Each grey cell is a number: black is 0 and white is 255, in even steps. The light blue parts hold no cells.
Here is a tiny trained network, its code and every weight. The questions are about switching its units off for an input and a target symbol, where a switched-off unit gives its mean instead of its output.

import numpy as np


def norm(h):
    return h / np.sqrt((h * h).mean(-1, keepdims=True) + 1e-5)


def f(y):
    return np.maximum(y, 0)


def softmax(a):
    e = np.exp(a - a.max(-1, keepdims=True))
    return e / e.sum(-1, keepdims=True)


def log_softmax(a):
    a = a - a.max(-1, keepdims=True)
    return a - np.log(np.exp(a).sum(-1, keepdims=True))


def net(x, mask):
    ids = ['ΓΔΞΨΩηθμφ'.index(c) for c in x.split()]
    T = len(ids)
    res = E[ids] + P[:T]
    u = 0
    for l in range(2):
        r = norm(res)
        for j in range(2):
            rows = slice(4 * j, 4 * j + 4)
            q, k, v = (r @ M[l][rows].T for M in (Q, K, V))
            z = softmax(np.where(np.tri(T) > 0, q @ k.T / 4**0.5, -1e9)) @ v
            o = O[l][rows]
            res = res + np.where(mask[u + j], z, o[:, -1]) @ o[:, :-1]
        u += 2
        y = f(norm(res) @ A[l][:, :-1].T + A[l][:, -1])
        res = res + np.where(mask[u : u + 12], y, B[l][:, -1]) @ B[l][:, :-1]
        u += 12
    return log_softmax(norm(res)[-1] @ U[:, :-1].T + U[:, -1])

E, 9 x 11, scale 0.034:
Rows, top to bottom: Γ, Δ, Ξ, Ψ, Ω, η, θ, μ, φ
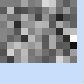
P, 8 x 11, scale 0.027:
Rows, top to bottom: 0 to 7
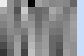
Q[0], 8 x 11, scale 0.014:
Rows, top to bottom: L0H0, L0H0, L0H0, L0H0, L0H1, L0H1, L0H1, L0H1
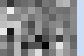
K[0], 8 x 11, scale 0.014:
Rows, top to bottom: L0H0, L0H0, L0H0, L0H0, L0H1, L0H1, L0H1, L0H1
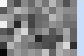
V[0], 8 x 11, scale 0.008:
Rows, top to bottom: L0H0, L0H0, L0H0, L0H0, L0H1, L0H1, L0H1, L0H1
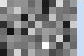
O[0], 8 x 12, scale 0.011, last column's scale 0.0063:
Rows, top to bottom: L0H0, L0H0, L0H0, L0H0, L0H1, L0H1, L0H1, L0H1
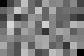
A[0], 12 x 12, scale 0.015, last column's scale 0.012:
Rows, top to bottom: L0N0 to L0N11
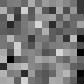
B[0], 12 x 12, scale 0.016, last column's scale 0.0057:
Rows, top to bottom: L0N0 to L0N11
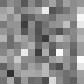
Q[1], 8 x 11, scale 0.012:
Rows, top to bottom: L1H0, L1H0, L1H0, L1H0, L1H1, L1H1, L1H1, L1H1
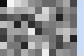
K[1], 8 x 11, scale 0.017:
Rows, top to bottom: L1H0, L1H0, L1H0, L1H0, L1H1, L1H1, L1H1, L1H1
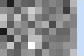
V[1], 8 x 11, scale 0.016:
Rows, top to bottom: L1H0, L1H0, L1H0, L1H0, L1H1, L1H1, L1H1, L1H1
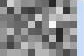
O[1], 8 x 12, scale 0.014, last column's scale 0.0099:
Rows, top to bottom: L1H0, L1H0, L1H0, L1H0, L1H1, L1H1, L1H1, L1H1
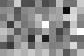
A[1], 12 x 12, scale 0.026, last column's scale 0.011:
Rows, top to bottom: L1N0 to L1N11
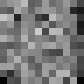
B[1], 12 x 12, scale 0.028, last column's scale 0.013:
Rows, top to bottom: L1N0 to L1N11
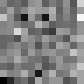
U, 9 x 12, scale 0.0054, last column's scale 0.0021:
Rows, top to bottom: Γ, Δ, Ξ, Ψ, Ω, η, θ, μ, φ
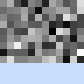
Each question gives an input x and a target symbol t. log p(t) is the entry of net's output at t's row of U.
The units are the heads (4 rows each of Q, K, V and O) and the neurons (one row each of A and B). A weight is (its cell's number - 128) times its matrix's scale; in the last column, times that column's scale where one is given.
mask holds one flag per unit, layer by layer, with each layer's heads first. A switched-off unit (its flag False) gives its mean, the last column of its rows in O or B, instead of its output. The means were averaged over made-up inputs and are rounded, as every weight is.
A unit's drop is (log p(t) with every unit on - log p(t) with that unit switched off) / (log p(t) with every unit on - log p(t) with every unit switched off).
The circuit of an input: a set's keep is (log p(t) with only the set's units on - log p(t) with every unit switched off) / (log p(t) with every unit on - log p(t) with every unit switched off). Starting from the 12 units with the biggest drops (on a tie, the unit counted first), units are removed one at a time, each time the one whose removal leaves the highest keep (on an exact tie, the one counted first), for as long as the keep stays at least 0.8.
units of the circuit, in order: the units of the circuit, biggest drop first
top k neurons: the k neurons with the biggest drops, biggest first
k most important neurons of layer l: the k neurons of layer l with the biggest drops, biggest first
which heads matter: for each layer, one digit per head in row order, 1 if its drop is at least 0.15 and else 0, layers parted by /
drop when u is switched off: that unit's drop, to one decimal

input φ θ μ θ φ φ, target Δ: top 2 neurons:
L1N10, L0N7
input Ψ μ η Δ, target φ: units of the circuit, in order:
L1H0, L1N2
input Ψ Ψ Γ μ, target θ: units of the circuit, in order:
L1H0, L1N2
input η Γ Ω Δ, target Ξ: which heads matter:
10 / 01
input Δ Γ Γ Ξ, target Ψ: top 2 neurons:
L0N1, L1N2
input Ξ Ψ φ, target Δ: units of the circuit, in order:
L1N10, L0N7
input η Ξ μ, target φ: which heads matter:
01 / 10
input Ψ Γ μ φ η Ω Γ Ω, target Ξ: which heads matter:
10 / 11
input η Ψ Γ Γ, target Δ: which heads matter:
11 / 11
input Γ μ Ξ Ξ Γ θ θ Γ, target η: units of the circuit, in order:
L1H0, L1N1
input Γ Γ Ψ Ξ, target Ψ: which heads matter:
01 / 10
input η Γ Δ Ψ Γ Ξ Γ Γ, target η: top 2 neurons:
L1N1, L0N2
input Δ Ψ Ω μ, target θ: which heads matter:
11 / 10
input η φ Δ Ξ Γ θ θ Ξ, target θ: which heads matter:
11 / 11
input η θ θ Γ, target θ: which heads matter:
11 / 11
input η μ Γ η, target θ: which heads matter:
01 / 10
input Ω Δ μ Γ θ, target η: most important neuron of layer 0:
L0N8
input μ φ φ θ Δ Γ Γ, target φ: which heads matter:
01 / 00
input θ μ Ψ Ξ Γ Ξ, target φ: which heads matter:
11 / 01
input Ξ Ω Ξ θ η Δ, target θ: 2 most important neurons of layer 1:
L1N4, L1N2
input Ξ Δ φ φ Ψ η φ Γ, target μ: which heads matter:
01 / 01
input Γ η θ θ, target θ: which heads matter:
00 / 11
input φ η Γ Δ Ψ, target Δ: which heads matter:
11 / 01
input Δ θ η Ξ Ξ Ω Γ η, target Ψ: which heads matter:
01 / 10
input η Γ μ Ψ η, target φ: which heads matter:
10 / 10
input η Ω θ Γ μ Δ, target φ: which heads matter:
00 / 10
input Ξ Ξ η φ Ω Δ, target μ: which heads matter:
11 / 11
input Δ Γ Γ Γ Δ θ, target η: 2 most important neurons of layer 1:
L1N1, L1N2
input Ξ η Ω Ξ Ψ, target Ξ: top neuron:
L0N10
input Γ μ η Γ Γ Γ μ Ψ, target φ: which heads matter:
00 / 10
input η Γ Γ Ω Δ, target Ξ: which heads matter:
11 / 01
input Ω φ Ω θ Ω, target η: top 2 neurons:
L1N1, L0N6
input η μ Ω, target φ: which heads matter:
01 / 10
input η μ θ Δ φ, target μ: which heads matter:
10 / 10
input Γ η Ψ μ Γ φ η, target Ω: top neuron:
L0N11
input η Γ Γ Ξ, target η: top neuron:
L0N10
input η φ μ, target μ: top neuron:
L1N11
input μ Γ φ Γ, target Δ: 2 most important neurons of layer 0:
L0N7, L0N4
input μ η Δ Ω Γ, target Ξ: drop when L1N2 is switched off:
0.1
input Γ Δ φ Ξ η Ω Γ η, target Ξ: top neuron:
L1N2
